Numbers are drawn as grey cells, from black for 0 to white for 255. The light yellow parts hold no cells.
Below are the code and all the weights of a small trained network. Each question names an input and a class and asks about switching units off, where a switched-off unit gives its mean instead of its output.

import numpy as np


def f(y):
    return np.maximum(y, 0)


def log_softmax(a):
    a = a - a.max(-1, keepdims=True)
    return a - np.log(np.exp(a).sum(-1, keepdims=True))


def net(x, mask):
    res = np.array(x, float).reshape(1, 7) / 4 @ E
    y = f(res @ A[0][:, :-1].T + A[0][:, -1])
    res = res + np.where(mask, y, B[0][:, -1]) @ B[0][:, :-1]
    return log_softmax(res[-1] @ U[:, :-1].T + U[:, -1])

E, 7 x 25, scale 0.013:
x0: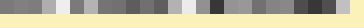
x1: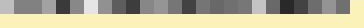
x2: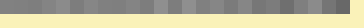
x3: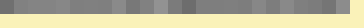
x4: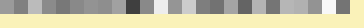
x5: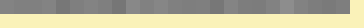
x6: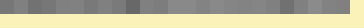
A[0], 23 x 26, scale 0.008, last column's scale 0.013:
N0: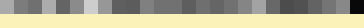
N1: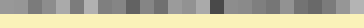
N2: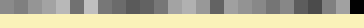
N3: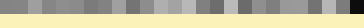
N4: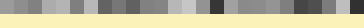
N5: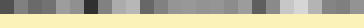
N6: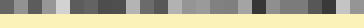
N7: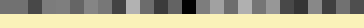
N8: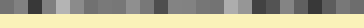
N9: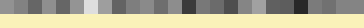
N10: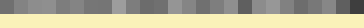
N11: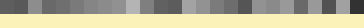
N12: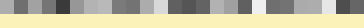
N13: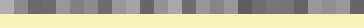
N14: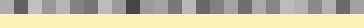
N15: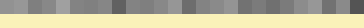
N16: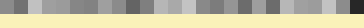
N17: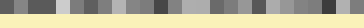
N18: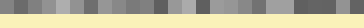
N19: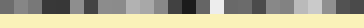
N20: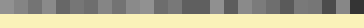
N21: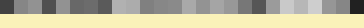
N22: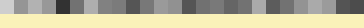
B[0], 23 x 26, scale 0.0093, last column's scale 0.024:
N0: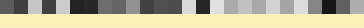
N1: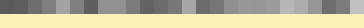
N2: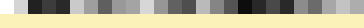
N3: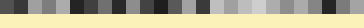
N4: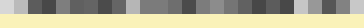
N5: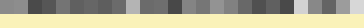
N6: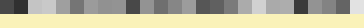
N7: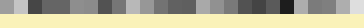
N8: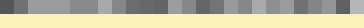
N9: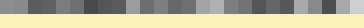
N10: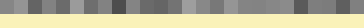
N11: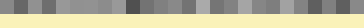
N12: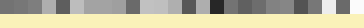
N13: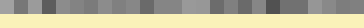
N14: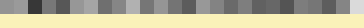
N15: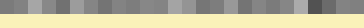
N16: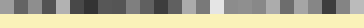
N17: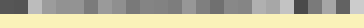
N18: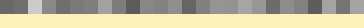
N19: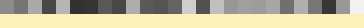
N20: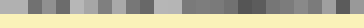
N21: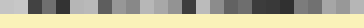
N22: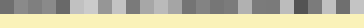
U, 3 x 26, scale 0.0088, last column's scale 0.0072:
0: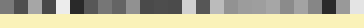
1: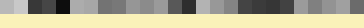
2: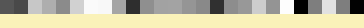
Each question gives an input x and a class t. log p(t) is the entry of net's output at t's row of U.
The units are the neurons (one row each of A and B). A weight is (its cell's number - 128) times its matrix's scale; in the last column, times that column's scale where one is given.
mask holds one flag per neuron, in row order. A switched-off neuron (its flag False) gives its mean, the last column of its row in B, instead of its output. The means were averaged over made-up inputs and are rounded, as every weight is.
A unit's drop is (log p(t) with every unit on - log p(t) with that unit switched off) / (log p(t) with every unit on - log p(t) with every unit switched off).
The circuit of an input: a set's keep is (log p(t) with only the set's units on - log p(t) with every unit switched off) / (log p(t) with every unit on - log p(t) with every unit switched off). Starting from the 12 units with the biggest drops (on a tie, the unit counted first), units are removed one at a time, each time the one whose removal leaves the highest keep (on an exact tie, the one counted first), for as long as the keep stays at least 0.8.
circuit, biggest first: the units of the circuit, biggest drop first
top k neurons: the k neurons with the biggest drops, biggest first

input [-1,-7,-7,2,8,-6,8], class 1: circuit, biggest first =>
(N21)
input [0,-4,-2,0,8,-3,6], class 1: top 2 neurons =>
(N21; N14)
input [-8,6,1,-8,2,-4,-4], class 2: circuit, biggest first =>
(N12; N22)
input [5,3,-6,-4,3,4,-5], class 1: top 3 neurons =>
(N2; N19; N6)
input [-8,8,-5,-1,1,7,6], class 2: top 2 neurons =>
(N12; N22)
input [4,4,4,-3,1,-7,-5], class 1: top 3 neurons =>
(N19; N2; N6)
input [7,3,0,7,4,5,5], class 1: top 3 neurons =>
(N2; N19; N4)
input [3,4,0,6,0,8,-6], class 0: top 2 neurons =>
(N12; N0)
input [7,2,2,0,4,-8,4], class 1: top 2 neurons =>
(N2; N19)
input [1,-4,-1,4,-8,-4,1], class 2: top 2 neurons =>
(N6; N17)
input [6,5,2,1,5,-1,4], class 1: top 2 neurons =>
(N2; N19)
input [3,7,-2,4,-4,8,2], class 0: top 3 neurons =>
(N0; N12; N21)
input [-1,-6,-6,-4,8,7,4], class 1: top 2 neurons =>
(N21; N14)
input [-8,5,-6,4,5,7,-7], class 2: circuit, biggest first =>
(N12)
